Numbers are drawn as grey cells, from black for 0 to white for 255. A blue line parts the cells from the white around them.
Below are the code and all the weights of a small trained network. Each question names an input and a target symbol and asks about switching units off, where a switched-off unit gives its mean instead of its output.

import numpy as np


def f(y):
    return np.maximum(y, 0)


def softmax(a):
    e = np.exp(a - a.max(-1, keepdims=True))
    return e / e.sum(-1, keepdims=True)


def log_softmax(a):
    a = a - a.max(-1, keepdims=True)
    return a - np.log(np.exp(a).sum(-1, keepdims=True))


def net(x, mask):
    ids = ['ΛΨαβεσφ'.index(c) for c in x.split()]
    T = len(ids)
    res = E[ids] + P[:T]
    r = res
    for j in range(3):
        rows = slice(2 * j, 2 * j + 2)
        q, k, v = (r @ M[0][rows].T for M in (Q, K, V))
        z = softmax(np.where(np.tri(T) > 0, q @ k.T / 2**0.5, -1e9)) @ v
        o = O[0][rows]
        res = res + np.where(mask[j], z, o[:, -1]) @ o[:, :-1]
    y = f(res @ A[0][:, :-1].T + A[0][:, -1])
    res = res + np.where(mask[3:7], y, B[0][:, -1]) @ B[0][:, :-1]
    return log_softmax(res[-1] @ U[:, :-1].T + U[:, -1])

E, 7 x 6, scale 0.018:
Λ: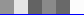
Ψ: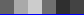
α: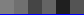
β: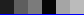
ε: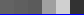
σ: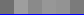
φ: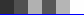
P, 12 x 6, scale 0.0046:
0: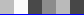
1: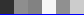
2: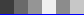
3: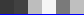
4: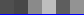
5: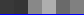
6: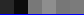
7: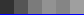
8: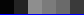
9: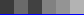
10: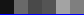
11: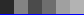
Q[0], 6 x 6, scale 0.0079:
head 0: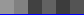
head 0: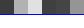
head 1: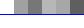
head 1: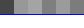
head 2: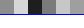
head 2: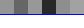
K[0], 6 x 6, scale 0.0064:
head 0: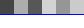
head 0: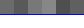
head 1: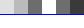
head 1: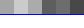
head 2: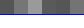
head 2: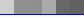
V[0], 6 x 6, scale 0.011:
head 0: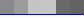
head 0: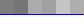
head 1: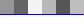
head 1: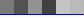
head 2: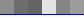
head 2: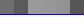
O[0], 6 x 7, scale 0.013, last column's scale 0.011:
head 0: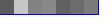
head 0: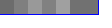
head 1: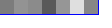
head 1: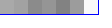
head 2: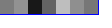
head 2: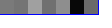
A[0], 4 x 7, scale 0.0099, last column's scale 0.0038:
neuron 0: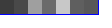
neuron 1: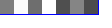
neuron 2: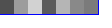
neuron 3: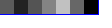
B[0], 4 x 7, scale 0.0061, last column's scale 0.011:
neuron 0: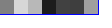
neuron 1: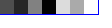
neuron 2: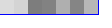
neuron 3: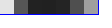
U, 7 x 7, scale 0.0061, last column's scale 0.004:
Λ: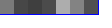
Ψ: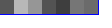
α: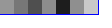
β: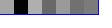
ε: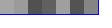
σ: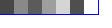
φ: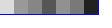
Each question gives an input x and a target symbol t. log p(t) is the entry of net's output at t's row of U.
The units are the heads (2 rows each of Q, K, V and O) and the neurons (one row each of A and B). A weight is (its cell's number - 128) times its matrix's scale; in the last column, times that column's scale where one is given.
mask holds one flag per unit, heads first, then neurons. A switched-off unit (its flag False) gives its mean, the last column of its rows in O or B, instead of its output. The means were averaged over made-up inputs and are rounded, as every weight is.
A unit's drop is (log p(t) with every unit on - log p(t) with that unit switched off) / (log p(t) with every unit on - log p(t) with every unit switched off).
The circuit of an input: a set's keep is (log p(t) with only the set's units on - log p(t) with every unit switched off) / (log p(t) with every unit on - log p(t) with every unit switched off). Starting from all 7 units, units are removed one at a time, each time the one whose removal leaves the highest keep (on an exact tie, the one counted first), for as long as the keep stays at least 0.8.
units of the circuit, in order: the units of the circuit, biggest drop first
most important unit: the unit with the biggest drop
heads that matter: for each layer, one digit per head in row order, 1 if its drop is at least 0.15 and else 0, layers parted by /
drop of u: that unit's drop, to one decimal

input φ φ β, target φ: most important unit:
neuron 2
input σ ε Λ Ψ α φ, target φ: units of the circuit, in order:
head 1; neuron 2
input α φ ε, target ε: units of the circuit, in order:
neuron 3; neuron 0; head 1; head 2
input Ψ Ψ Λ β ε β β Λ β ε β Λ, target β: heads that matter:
001
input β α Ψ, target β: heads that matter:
011
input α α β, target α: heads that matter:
110
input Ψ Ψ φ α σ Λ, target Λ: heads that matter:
100
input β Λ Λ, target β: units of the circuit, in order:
head 2; neuron 1
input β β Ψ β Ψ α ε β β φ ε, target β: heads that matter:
101
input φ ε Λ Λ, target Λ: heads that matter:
001
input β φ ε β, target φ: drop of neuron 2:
0.2
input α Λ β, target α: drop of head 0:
0.3
